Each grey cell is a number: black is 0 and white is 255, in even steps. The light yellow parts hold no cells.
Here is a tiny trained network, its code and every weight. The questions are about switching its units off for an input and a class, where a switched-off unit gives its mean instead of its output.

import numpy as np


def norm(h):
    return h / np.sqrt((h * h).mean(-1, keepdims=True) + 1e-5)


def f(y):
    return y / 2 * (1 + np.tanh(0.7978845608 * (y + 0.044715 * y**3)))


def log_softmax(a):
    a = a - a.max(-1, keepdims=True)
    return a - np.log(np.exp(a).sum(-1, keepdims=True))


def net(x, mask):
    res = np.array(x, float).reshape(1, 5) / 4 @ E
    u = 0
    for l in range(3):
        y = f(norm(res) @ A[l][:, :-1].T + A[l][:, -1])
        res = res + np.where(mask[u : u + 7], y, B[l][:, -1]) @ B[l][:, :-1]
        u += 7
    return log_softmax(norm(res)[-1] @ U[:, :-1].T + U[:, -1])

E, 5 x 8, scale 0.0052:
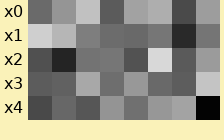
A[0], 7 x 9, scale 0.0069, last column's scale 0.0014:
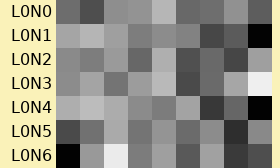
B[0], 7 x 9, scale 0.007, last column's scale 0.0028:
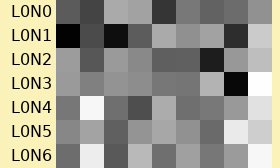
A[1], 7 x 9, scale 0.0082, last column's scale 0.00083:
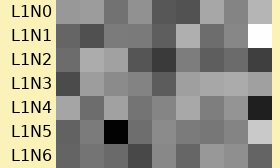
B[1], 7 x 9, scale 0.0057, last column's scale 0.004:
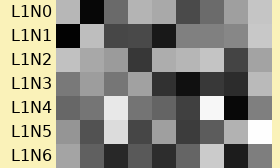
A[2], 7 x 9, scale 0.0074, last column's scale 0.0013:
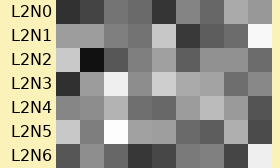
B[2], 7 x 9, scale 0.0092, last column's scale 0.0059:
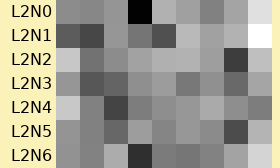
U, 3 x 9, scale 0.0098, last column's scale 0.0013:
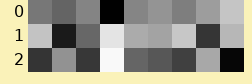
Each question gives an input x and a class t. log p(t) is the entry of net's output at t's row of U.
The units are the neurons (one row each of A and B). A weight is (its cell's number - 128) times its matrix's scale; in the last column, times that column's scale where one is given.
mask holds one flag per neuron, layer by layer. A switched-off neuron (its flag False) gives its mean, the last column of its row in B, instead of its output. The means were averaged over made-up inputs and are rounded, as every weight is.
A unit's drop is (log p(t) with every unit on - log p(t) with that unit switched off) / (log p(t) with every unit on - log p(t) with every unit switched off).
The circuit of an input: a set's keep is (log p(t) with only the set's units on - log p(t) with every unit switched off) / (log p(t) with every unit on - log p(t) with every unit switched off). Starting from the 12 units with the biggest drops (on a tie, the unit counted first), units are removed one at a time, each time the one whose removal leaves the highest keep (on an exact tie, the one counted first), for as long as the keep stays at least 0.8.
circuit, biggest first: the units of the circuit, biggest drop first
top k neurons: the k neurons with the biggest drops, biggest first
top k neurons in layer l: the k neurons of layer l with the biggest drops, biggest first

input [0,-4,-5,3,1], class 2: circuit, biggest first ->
L0N6
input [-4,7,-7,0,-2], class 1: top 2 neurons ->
L1N0; L1N1
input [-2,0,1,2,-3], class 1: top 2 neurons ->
L0N1; L0N3
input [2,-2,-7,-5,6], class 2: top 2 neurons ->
L0N6; L2N2
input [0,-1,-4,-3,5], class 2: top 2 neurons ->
L0N6; L0N5
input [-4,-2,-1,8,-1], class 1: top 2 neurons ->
L0N3; L0N1
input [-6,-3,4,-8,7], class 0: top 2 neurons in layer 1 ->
L1N1; L1N5
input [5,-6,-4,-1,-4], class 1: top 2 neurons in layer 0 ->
L0N3; L0N1
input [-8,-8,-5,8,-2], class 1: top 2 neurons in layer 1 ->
L1N0; L1N1
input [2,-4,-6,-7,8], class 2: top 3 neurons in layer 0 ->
L0N6; L0N5; L0N3
